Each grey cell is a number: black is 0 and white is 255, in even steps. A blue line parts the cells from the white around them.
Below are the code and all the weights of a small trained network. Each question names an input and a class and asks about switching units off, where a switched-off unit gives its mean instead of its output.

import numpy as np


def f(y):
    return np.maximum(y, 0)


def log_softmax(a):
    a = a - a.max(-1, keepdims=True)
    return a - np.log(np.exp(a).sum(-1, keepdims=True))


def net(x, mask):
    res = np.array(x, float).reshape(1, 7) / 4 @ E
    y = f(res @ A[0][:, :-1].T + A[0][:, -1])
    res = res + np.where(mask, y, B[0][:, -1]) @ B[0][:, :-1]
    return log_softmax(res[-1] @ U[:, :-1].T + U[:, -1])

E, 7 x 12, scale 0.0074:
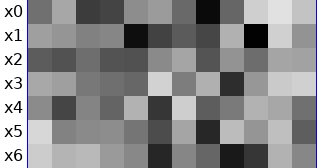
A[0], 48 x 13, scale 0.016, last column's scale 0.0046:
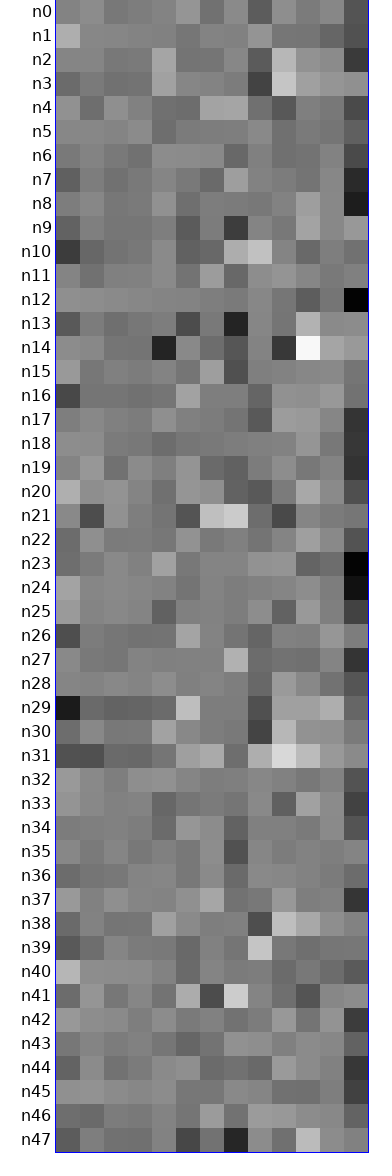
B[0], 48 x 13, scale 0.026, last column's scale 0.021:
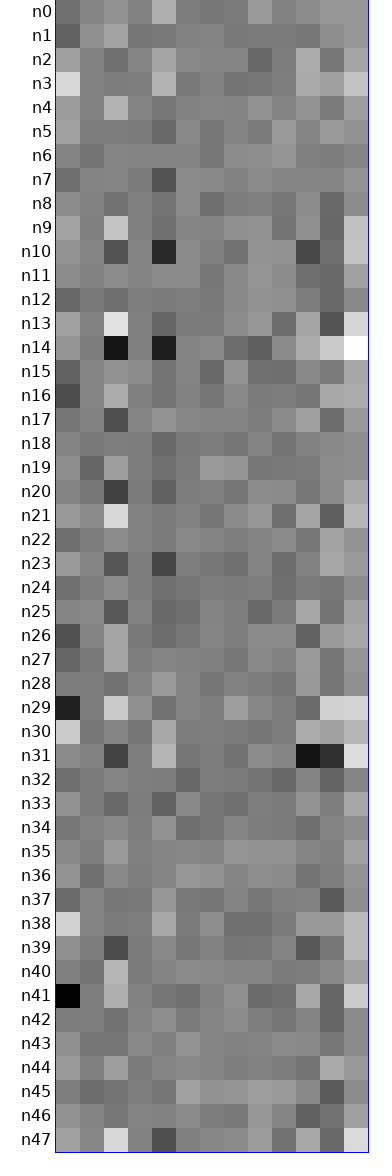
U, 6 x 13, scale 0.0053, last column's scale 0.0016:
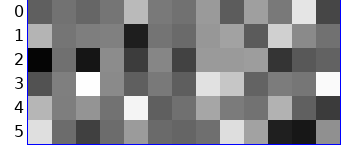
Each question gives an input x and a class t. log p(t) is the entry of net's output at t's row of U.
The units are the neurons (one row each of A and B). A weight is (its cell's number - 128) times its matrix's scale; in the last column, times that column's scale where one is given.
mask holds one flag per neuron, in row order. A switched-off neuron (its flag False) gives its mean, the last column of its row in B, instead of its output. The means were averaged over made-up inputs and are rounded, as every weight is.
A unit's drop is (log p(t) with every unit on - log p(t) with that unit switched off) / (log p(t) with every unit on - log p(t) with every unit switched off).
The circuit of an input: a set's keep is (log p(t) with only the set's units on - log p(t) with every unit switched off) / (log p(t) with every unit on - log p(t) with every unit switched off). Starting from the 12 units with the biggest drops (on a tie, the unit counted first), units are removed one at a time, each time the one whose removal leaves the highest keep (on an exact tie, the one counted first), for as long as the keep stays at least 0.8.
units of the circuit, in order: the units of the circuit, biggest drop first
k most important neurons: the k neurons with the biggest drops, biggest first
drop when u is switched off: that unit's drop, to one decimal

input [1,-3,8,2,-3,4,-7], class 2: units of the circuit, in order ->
n29, n31
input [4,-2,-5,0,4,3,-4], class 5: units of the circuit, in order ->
n31
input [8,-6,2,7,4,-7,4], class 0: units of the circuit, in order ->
n13, n47
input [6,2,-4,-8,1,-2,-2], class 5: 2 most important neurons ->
n29, n41
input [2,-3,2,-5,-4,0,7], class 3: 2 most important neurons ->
n14, n31
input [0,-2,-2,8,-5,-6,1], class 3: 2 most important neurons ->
n41, n14
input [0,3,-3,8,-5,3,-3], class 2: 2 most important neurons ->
n47, n13
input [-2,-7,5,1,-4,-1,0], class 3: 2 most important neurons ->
n14, n41
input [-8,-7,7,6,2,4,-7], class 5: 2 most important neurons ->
n31, n14
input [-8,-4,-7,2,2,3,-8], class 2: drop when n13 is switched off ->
0.2
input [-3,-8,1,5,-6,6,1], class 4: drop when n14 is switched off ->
0.1
